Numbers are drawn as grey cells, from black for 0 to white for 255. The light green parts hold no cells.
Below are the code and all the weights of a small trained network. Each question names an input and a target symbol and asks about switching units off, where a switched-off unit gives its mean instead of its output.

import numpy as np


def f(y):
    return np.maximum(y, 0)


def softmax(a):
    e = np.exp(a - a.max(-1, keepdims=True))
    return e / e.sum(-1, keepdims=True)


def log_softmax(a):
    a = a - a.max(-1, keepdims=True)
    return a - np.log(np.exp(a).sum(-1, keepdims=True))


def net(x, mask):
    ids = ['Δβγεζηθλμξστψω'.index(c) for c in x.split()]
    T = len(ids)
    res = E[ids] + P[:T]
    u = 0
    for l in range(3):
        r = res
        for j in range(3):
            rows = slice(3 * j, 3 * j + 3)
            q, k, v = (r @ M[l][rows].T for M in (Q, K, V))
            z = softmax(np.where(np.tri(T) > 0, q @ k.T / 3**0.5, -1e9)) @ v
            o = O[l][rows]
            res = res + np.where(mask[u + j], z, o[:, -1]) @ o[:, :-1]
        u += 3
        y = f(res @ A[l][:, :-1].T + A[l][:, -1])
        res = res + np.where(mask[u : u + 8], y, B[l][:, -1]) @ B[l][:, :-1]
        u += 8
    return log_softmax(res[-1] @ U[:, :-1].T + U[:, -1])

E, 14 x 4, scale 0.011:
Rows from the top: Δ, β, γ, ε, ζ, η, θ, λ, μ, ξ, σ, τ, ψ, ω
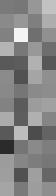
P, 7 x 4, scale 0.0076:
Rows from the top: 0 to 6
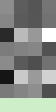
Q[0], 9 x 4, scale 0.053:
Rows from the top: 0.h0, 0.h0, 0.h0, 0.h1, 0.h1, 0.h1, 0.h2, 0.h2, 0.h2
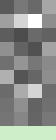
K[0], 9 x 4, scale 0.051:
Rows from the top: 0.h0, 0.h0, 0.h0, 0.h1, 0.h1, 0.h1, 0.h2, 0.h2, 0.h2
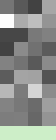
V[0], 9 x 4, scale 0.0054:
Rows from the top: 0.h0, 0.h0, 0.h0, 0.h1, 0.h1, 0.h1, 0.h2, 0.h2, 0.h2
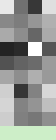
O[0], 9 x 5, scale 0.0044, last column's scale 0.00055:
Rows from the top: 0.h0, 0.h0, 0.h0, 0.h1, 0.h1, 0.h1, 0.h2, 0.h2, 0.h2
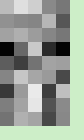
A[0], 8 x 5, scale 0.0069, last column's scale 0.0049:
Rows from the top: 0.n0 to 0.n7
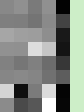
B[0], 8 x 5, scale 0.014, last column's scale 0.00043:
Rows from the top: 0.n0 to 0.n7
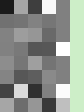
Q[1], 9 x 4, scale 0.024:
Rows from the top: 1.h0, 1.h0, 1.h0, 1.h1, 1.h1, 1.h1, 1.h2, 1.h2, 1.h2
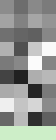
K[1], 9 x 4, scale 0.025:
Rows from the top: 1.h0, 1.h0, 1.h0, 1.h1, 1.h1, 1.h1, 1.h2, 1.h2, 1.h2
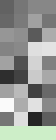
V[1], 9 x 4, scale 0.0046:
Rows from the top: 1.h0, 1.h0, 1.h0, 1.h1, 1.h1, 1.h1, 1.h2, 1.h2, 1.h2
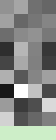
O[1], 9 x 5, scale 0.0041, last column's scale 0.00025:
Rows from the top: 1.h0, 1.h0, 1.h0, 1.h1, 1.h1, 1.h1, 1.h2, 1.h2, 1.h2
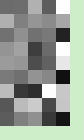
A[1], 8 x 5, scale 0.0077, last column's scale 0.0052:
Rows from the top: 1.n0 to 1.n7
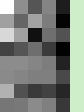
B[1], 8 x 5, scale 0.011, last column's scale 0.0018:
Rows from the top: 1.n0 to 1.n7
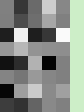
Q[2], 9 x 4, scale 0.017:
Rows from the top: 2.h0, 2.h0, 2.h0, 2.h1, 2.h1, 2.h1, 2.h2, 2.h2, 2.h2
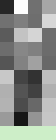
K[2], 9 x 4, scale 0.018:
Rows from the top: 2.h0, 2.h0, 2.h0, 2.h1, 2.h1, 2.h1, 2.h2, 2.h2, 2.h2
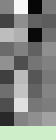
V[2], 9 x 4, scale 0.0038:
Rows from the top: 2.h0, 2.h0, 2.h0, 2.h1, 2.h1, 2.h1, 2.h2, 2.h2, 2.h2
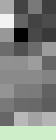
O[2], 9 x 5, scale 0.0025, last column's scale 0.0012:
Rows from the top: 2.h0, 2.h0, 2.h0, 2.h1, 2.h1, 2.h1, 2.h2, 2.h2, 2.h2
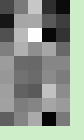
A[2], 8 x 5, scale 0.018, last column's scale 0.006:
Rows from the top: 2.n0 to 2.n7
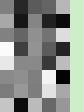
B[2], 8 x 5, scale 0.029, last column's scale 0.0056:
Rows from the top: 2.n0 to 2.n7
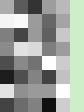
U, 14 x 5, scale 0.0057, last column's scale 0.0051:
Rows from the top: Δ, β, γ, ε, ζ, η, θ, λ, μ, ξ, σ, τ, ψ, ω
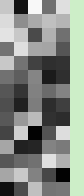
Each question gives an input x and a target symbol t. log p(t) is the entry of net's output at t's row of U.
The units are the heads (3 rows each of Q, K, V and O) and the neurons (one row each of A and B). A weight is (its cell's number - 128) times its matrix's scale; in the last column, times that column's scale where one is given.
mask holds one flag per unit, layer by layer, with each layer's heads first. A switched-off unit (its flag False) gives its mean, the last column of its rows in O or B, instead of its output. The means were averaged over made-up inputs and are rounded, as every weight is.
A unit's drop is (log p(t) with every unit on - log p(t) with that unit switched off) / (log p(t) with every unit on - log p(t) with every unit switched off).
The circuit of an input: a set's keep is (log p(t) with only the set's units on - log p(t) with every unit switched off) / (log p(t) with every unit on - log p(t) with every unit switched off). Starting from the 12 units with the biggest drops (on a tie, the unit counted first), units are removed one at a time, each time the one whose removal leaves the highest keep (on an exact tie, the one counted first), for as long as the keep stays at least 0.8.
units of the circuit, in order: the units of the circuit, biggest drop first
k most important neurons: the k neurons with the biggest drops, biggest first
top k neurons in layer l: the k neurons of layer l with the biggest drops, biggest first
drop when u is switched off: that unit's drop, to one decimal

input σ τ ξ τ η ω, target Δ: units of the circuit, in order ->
(2.n6 2.n5 1.n2)
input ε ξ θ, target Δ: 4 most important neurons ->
(2.n6 2.n5 1.n2 2.n4)
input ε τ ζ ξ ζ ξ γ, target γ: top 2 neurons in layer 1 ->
(1.n2 1.n0)
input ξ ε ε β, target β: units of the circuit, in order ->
(2.n7 2.n5)
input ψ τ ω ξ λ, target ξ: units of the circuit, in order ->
(0.n6 0.h2 1.n2)
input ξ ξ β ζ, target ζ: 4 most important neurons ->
(2.n1 2.n0 1.n2 2.n7)
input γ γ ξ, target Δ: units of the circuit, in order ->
(2.n6 2.n5 2.n4 2.h0)
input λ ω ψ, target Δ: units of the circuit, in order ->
(1.n2 2.n4 2.n6)
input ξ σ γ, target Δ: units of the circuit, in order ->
(2.n6 2.n5)
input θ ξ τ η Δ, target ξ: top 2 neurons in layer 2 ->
(2.n6 2.n2)
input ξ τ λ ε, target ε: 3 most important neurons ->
(2.n4 2.n3 2.n1)
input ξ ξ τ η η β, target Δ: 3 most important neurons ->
(2.n6 2.n5 1.n2)
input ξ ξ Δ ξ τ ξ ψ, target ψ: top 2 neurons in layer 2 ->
(2.n1 2.n7)
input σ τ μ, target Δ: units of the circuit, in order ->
(2.n6 1.n2 2.n5)
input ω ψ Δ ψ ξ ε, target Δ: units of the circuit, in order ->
(1.n2 2.n4 2.n6)
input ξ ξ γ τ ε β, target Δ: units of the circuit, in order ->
(2.n6 2.n5)
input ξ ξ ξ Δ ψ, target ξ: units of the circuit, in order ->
(0.n6 0.h2 1.n2 0.h1)
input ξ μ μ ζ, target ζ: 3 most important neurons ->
(2.n1 2.n0 2.n7)
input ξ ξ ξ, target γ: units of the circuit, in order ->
(2.n6)
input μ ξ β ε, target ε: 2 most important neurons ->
(2.n4 2.n1)
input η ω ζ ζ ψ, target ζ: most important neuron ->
(2.n1)
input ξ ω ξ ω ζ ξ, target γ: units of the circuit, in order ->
(2.n6 2.n5)
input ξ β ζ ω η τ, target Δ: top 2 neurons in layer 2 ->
(2.n4 2.n6)
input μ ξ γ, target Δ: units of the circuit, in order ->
(2.n6 2.n5 1.h2)
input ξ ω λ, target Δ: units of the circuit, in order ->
(2.n6 2.n5)
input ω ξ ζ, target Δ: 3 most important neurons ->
(2.n6 1.n2 2.n5)
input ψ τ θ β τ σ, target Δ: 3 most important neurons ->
(2.n6 2.n5 2.n4)
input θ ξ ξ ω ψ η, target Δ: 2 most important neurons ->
(2.n6 1.n2)
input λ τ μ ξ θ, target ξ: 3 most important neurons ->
(0.n6 1.n2 2.n6)
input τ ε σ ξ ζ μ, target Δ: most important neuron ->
(1.n2)
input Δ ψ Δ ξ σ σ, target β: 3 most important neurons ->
(2.n6 2.n7 2.n2)
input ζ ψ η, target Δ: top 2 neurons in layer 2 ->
(2.n6 2.n4)
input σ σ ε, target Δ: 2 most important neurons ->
(2.n6 1.n2)
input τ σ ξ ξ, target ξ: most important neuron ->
(1.n2)
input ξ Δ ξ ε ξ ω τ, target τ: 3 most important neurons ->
(2.n4 2.n6 2.n5)
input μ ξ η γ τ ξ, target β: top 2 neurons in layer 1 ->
(1.n2 1.n6)
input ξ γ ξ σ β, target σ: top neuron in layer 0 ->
(0.n7)
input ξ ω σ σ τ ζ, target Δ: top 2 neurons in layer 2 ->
(2.n6 2.n4)
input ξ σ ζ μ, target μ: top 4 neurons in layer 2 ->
(2.n7 2.n1 2.n3 2.n6)
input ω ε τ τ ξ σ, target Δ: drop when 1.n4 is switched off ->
0.0
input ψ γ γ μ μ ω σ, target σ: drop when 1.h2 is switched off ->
0.4
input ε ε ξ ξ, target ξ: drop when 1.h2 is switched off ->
0.1
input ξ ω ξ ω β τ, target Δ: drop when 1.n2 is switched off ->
0.6
